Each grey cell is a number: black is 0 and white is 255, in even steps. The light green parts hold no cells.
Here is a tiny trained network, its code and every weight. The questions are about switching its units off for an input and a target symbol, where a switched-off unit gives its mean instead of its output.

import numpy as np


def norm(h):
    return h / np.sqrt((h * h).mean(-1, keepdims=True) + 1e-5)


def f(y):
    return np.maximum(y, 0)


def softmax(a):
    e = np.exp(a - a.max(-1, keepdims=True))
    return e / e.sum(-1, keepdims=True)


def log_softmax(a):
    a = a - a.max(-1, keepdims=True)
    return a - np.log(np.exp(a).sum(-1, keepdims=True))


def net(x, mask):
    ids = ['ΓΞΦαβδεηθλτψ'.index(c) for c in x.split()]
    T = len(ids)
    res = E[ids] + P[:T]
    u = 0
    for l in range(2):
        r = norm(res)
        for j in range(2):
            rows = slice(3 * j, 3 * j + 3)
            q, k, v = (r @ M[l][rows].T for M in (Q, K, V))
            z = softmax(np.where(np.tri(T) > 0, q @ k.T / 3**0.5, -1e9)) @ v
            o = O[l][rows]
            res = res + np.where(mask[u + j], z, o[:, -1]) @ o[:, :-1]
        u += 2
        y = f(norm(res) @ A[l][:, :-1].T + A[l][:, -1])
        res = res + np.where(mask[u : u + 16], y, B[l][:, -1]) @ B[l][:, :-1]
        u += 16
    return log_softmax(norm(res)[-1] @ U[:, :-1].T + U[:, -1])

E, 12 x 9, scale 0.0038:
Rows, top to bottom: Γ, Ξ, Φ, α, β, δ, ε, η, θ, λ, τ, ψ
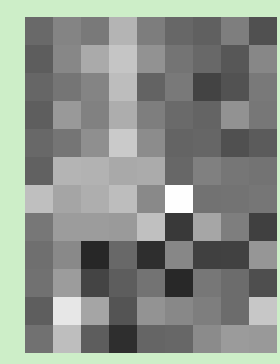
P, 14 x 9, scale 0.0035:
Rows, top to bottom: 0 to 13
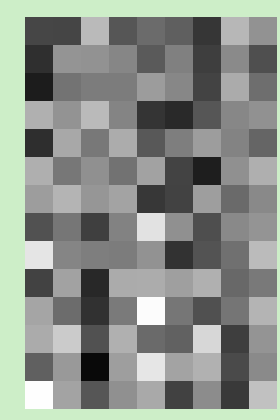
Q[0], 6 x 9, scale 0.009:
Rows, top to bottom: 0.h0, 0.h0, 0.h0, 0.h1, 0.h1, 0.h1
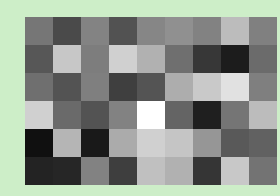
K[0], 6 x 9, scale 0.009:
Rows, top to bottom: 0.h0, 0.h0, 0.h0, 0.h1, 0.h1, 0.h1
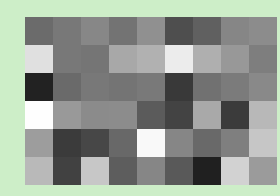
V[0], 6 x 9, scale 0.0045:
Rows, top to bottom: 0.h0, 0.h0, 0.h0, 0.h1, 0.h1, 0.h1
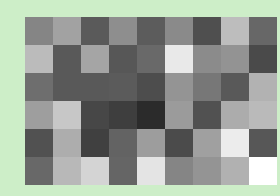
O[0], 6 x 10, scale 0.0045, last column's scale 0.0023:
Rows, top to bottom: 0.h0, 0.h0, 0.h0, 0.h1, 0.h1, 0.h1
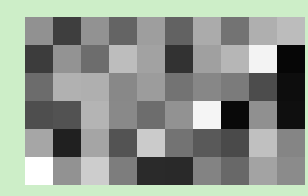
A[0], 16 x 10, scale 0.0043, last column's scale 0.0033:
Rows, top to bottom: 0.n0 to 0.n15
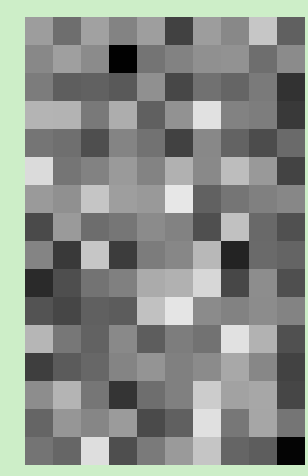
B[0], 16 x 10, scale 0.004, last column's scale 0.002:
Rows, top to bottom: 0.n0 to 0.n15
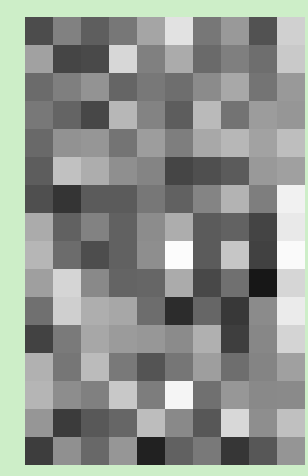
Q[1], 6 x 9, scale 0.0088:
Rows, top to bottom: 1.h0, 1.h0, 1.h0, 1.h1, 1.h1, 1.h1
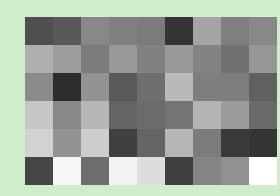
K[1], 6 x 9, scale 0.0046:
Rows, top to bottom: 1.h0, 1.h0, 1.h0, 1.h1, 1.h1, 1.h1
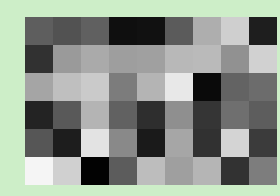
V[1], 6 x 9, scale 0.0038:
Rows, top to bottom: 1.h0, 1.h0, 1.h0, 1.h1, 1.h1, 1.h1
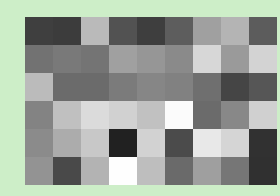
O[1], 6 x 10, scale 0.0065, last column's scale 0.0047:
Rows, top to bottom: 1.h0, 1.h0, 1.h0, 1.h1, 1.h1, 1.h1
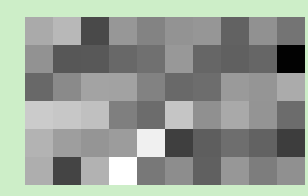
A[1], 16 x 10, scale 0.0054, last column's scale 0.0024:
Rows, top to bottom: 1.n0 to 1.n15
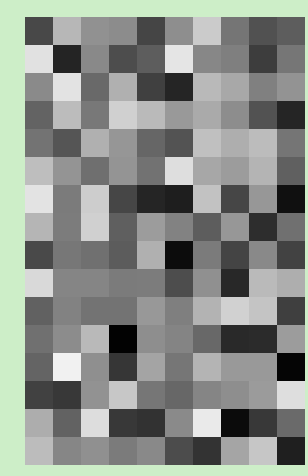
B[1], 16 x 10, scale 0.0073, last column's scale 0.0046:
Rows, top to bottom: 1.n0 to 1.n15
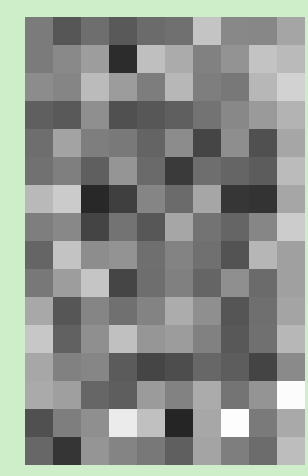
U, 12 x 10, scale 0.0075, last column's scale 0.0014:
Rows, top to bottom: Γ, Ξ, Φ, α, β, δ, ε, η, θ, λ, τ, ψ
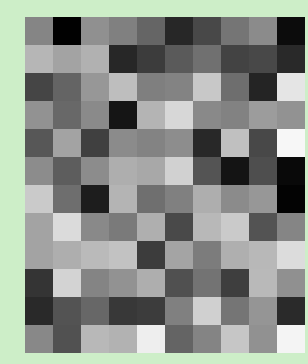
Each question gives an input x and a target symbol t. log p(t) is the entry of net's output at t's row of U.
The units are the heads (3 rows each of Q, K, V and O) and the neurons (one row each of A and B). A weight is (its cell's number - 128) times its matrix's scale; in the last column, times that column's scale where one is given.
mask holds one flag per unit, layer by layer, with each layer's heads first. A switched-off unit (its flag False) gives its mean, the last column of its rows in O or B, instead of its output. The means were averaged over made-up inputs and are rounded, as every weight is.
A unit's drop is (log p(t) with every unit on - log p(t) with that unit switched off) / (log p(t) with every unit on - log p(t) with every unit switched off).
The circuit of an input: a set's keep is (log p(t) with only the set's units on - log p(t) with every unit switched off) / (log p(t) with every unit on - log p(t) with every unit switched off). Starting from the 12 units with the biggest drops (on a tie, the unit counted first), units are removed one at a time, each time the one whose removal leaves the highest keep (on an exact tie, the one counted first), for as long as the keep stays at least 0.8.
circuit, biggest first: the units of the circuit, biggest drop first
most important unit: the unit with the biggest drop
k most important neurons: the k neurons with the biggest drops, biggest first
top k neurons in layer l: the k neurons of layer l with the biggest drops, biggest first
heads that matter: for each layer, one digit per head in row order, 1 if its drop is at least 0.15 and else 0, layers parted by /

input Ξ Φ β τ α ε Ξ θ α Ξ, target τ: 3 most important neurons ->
1.n0; 0.n14; 1.n3
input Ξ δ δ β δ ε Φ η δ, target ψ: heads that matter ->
10 / 01
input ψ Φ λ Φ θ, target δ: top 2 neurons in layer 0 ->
0.n10; 0.n8
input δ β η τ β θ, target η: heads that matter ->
01 / 00
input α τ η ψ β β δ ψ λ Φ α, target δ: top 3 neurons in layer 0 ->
0.n10; 0.n8; 0.n9
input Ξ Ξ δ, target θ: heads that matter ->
01 / 10
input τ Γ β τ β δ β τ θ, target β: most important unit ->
0.h1
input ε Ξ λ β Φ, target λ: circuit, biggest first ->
0.h0; 1.h1
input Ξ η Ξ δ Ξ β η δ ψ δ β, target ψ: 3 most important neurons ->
1.n14; 0.n8; 1.n1
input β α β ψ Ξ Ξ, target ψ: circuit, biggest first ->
1.n14; 0.h1; 0.n8
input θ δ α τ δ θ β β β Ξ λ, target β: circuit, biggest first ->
0.h1; 1.n13
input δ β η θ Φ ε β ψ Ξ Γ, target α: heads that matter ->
11 / 00
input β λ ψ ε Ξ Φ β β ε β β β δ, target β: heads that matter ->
00 / 10
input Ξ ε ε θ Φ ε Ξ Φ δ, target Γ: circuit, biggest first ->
1.n15
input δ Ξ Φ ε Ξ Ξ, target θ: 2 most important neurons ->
1.n2; 1.n4
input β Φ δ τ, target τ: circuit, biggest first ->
0.h1; 1.n0
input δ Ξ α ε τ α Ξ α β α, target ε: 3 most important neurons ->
0.n0; 1.n5; 0.n8
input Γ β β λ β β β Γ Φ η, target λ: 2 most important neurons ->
1.n8; 0.n10
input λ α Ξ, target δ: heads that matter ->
11 / 00
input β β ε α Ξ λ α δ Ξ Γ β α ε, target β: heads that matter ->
11 / 10
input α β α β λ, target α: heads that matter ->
01 / 00
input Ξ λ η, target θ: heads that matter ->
01 / 10
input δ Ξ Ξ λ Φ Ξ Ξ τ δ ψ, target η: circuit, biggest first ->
0.h1; 1.n14; 1.n6
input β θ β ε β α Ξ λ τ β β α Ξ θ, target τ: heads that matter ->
10 / 01
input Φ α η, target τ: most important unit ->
1.h0
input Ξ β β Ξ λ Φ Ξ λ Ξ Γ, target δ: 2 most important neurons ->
0.n10; 1.n11
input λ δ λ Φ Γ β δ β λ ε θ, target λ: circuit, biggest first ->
0.h1; 0.n10; 1.n8
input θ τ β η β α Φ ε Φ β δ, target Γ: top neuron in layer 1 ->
1.n3
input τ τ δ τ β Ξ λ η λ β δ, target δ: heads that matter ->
01 / 00
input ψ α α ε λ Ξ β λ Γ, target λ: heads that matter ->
10 / 01
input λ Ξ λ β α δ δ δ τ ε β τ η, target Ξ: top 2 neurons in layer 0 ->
0.n1; 0.n4
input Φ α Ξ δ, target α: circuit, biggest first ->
0.h1; 1.n1; 0.h0
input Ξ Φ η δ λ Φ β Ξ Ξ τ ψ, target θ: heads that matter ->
01 / 00
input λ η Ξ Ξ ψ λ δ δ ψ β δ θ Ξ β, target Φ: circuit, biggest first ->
0.h1; 1.n14
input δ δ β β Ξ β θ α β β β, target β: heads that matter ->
11 / 00
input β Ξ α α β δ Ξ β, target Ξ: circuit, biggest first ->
0.h1
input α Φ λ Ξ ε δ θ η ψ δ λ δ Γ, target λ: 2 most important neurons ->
1.n8; 0.n8
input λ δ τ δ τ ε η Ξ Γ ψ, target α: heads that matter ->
10 / 10
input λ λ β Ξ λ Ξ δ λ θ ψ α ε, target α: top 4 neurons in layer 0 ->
0.n8; 0.n14; 0.n0; 0.n6
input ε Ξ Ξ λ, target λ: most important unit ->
0.h0
